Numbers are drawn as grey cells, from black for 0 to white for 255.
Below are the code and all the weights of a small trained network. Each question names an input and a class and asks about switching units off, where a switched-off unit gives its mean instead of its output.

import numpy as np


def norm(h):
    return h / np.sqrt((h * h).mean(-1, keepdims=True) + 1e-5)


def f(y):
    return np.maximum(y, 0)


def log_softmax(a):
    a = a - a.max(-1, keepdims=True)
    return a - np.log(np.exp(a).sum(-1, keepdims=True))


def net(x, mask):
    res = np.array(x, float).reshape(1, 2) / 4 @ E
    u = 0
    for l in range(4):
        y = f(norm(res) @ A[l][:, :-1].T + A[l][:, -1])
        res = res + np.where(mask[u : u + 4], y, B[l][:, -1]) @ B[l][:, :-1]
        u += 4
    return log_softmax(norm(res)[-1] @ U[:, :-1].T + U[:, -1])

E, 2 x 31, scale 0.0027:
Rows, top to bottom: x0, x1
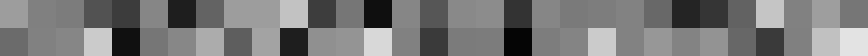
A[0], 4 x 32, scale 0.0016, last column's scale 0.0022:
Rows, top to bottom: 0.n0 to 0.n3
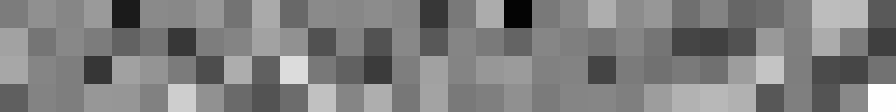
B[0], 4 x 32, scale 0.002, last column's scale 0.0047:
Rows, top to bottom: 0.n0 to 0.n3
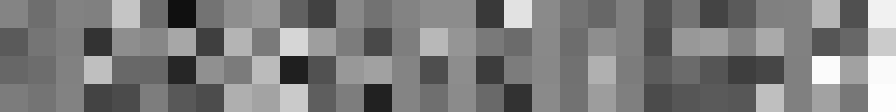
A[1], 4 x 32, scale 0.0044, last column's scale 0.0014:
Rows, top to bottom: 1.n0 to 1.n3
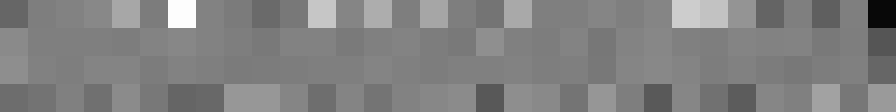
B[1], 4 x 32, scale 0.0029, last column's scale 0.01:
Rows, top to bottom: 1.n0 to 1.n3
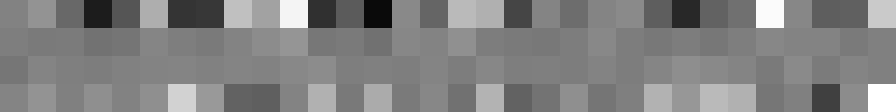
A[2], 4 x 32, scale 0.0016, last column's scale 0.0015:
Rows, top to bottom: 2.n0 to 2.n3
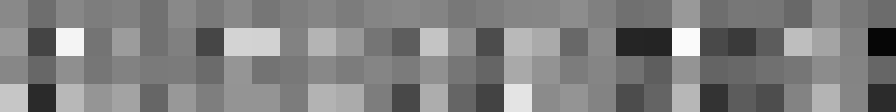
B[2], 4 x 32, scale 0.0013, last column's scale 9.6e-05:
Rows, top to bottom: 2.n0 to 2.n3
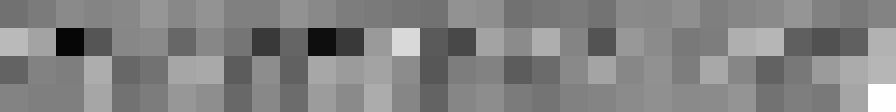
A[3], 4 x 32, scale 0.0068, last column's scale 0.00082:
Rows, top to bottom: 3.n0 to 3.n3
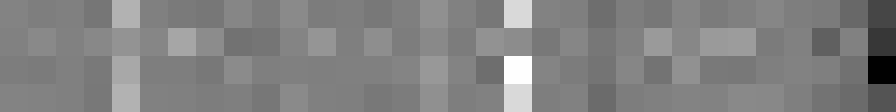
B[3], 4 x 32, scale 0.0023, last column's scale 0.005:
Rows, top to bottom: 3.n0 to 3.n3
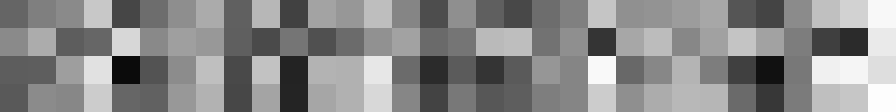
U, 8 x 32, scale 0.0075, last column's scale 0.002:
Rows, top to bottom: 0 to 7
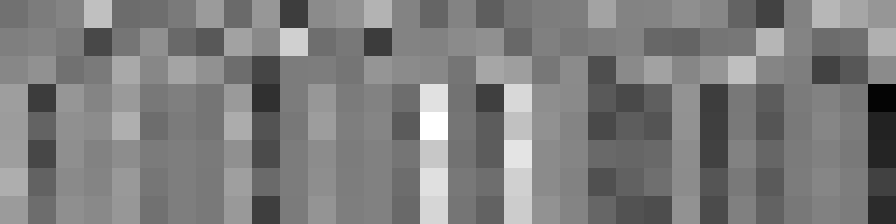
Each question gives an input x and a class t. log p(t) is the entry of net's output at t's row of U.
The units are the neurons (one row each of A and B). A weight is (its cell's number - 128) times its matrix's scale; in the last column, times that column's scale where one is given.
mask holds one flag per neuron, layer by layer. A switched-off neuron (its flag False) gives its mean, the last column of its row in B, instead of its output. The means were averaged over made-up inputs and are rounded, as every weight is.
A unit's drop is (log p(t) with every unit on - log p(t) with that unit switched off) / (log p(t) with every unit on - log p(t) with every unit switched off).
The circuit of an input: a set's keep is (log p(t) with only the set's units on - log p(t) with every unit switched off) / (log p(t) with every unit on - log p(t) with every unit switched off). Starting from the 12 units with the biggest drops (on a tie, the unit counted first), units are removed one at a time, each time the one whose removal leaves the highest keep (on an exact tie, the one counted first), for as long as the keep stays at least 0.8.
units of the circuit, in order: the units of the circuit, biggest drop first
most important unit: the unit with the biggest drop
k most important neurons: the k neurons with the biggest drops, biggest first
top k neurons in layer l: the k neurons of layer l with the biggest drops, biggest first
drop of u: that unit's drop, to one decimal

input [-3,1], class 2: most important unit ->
0.n3
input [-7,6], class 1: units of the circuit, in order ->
(1.n0, 0.n2, 3.n3)
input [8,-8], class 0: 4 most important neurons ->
(1.n0, 0.n3, 3.n0, 3.n3)
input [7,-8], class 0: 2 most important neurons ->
(1.n0, 0.n3)
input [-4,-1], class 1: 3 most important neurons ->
(0.n2, 0.n0, 1.n0)
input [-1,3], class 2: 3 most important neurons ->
(0.n2, 1.n3, 1.n0)
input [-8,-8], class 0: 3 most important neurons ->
(3.n2, 3.n3, 3.n0)
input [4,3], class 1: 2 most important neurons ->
(3.n3, 3.n2)
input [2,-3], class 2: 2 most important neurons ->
(1.n3, 0.n0)
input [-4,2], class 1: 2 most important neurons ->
(0.n2, 0.n0)
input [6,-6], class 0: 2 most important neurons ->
(1.n0, 0.n3)
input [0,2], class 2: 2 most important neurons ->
(1.n3, 0.n2)
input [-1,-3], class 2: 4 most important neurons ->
(1.n3, 0.n0, 0.n2, 3.n1)
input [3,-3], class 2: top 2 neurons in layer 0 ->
(0.n0, 0.n3)
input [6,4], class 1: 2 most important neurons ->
(3.n3, 3.n2)
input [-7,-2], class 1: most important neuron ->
(1.n0)
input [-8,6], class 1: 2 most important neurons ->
(1.n0, 0.n2)
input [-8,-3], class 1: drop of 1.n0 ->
1.4
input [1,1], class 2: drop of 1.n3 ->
1.2
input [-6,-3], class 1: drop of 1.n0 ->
1.5
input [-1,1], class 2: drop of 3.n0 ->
0.0
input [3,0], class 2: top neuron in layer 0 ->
(0.n3)
